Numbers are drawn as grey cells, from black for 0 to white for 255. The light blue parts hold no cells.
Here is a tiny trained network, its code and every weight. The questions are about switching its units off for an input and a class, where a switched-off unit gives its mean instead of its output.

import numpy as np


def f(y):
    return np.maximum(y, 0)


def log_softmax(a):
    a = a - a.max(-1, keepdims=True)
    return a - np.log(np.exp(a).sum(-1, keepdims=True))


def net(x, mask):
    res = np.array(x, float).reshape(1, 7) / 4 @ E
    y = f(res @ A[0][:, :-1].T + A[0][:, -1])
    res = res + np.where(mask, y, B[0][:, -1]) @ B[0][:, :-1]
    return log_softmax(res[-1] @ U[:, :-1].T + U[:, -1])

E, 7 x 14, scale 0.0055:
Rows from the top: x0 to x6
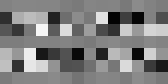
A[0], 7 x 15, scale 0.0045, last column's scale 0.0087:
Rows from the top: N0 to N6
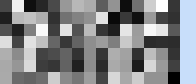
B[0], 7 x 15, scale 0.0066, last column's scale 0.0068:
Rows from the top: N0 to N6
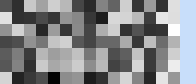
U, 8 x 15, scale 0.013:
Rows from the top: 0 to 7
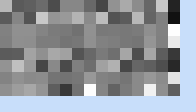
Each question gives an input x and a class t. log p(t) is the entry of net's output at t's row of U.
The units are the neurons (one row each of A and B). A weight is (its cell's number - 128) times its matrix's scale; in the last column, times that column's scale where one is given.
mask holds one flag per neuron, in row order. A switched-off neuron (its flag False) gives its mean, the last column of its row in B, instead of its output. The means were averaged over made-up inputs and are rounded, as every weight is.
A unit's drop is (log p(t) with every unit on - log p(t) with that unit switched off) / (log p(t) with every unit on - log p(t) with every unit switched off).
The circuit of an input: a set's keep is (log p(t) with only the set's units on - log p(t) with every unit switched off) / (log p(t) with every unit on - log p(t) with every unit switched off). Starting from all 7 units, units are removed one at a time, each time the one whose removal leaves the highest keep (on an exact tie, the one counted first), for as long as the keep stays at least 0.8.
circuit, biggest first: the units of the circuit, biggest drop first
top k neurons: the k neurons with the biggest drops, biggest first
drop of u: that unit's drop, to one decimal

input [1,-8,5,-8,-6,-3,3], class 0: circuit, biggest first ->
[N6]
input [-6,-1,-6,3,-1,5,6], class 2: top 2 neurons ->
[N2, N0]
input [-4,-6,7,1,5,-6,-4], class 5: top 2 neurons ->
[N2, N1]
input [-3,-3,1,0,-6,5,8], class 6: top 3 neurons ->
[N5, N4, N0]
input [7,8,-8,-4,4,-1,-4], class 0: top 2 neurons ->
[N1, N2]
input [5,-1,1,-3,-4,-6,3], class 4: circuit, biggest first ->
[N0, N5]
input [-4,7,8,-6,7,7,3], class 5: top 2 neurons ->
[N2, N0]
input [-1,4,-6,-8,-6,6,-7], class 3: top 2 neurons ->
[N5, N2]
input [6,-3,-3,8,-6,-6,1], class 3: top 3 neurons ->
[N5, N4, N0]
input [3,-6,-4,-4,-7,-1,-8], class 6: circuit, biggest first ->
[N5, N4]
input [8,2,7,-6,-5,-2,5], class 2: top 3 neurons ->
[N5, N4, N2]
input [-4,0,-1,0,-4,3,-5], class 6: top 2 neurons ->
[N5, N4]
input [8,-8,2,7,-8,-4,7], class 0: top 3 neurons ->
[N6, N5, N4]
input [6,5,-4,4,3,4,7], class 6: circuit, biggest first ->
[N2]
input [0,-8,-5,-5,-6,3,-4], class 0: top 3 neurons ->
[N6, N2, N5]
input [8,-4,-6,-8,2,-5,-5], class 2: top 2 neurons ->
[N2, N0]
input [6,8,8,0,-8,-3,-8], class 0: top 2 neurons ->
[N1, N5]
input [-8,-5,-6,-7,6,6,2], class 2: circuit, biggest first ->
[N2, N1]
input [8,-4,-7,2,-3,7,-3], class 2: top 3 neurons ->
[N2, N0, N3]
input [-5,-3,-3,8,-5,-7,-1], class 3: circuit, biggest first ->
[N5]
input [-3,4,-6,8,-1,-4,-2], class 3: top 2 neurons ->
[N2, N0]
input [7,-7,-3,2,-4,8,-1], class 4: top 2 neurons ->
[N3, N1]
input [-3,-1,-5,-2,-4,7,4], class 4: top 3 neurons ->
[N3, N2, N5]
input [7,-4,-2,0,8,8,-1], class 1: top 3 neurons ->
[N5, N4, N0]
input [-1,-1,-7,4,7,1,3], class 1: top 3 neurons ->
[N5, N4, N2]
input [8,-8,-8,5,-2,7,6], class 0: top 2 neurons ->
[N6, N2]
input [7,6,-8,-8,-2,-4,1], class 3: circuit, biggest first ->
[N2]
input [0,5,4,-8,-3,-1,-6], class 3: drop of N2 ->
0.2
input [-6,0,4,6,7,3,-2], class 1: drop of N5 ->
0.5
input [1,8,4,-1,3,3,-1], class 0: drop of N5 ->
0.0
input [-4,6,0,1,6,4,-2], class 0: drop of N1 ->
1.1
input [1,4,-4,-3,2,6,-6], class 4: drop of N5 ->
0.1
